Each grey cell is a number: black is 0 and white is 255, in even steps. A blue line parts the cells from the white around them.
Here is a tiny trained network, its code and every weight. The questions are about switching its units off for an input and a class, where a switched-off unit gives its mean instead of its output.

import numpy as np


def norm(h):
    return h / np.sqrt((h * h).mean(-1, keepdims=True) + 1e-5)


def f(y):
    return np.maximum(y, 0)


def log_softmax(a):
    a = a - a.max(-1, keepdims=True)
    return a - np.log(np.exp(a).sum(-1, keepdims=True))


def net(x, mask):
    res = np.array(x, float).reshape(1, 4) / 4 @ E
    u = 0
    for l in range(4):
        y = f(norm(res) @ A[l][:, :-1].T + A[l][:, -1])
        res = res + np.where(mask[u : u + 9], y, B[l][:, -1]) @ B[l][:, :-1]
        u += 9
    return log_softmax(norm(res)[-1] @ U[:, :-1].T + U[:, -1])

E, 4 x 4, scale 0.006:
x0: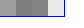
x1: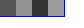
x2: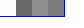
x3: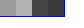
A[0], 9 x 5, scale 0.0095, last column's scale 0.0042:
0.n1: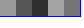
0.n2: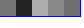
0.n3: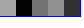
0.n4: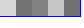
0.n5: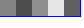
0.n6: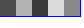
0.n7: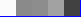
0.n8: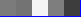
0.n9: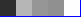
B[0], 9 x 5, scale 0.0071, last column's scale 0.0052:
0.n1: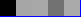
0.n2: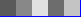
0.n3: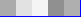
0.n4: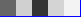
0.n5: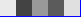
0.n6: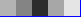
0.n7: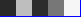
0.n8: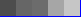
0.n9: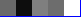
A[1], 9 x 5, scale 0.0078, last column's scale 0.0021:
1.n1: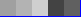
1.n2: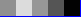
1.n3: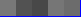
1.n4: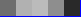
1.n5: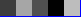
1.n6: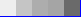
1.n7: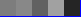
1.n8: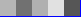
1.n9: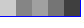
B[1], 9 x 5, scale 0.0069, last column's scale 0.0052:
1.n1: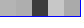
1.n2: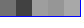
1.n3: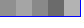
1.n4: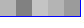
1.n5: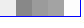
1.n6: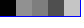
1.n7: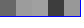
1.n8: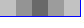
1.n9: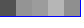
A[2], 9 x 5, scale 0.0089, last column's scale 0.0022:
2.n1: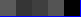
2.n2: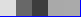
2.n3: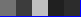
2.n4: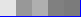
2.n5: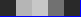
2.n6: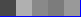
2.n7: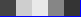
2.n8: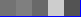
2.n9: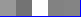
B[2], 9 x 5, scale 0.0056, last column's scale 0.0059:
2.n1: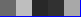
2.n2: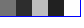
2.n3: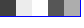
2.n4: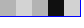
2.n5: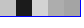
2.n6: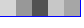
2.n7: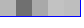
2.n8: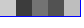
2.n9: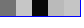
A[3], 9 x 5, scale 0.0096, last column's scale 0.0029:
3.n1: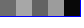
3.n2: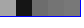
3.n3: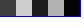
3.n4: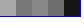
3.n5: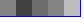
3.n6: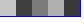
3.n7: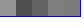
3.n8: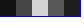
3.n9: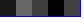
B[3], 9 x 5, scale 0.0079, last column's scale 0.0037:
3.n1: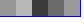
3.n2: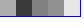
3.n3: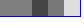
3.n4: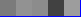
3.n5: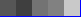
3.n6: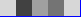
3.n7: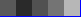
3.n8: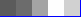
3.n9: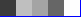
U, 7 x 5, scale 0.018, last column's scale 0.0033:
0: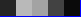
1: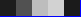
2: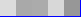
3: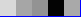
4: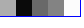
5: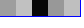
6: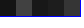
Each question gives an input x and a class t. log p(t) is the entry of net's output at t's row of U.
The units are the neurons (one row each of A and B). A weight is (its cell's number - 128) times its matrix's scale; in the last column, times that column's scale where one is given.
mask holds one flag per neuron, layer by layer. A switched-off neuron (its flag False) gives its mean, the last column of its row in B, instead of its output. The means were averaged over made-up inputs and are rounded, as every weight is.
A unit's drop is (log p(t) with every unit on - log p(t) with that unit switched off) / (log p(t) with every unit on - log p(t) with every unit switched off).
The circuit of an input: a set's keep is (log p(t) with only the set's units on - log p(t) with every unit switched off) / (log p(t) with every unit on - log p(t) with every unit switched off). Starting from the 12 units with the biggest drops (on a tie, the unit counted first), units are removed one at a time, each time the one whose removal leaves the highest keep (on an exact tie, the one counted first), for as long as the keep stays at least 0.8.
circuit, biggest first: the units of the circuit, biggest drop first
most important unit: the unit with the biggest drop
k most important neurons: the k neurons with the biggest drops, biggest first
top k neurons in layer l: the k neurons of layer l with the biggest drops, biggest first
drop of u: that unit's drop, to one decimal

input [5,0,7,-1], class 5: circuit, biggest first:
0.n7
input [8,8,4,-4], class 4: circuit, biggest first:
0.n5; 2.n2
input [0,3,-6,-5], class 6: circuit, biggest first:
0.n6; 1.n5; 2.n7
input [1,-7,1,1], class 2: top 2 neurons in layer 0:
0.n9; 0.n6
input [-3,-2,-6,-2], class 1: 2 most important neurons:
3.n8; 2.n4
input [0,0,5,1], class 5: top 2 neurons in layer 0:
0.n7; 0.n4
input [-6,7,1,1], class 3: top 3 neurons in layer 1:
1.n5; 1.n6; 1.n3
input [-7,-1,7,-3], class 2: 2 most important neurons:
0.n9; 0.n3
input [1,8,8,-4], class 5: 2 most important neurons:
0.n4; 0.n7
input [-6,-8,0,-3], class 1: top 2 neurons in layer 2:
2.n3; 2.n6
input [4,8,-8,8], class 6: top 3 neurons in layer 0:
0.n9; 0.n4; 0.n7
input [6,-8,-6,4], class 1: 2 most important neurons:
0.n9; 0.n4
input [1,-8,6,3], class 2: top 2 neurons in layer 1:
1.n6; 1.n2
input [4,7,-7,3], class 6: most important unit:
0.n9
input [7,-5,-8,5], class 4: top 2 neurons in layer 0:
0.n6; 0.n7
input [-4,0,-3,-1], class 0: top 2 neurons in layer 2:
2.n1; 2.n3
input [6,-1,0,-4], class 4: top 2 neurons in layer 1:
1.n5; 1.n6
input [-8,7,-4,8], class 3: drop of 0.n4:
0.4
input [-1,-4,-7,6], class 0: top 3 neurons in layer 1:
1.n8; 1.n1; 1.n4
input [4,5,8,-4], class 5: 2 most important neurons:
0.n4; 0.n7
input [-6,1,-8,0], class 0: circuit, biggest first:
3.n9
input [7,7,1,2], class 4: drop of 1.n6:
0.4
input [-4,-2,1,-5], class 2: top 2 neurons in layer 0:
0.n3; 0.n9
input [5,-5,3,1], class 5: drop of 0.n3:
-0.1
